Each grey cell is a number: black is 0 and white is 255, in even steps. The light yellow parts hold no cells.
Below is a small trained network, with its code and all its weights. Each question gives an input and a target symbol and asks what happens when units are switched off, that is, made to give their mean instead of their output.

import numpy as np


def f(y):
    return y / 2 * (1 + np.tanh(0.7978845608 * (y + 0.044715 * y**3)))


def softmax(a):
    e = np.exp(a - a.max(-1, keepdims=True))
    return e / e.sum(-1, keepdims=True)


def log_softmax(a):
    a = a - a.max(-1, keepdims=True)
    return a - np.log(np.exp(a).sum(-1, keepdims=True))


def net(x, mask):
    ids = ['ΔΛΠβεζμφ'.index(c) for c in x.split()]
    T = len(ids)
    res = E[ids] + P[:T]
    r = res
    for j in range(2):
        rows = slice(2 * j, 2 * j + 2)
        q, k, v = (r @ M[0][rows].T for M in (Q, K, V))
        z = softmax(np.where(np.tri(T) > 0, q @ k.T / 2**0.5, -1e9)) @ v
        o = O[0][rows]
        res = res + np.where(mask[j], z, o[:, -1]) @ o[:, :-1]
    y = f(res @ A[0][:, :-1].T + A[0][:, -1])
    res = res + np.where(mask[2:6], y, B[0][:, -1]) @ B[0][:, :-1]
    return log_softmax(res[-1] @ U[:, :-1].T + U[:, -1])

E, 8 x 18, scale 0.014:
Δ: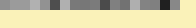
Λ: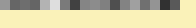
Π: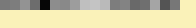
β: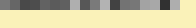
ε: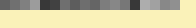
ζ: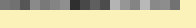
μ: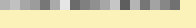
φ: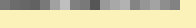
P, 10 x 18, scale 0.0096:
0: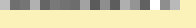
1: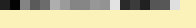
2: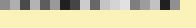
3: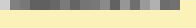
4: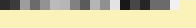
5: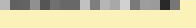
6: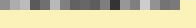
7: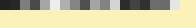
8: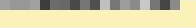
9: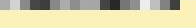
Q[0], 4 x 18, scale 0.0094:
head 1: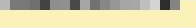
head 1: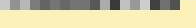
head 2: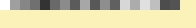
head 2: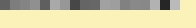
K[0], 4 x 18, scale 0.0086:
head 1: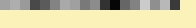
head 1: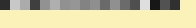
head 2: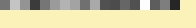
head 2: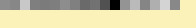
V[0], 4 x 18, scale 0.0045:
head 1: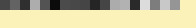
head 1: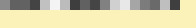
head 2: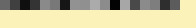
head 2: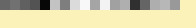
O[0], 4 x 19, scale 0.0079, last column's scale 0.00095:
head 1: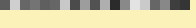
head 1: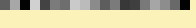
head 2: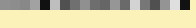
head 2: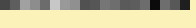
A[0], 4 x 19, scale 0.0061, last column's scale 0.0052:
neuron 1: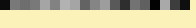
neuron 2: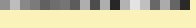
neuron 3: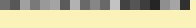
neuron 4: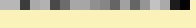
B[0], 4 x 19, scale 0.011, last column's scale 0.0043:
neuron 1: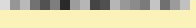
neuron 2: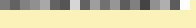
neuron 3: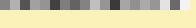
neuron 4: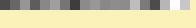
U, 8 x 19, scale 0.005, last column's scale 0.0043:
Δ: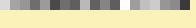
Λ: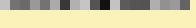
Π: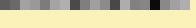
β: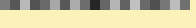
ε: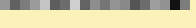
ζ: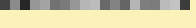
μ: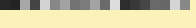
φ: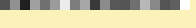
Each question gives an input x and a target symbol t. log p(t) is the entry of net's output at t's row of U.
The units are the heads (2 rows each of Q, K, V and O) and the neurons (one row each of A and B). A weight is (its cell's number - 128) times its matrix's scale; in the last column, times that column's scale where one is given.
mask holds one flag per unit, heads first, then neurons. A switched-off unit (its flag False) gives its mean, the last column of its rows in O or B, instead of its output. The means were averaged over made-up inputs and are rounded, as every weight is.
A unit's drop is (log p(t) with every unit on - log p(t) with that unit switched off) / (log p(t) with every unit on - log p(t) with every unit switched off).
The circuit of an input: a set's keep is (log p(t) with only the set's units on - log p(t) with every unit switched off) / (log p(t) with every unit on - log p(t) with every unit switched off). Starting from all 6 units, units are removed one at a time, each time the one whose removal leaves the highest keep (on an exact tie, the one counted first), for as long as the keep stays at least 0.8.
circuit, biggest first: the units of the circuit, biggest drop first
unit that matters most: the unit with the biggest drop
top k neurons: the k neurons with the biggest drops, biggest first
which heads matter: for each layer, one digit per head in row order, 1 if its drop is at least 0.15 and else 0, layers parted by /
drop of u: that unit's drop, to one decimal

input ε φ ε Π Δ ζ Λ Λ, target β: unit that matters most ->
head 1
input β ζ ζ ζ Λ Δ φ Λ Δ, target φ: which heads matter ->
10
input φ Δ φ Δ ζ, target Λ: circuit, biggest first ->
[neuron 1; head 2; head 1]
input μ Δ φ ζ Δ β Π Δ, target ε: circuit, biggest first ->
[head 2; neuron 3; head 1]
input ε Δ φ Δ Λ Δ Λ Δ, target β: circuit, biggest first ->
[head 1; neuron 1; head 2]
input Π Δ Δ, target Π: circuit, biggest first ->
[head 2; head 1; neuron 3]
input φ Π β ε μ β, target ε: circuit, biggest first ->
[neuron 2; head 1]
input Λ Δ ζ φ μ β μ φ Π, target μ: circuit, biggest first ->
[head 2; head 1; neuron 4]
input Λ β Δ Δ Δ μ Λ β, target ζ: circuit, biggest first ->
[neuron 3; head 1]
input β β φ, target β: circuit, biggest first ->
[head 2; neuron 3]
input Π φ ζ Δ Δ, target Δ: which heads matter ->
01
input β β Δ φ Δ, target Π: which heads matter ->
11
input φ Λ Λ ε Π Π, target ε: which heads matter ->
10
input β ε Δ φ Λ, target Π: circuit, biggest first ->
[head 2; neuron 3; head 1]
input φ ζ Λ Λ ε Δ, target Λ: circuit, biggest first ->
[head 1]
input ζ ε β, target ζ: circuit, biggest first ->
[head 1; neuron 4; neuron 2]
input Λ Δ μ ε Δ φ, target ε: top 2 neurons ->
[neuron 2; neuron 4]
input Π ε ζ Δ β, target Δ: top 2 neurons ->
[neuron 3; neuron 1]
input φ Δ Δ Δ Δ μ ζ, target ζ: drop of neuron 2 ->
0.2
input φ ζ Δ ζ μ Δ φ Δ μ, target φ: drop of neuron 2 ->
0.1
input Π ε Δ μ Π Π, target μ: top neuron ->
[neuron 4]
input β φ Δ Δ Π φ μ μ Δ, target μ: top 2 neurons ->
[neuron 4; neuron 3]
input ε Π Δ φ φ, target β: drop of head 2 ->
0.4
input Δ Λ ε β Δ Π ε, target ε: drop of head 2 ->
0.0
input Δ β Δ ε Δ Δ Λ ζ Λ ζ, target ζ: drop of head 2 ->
0.2
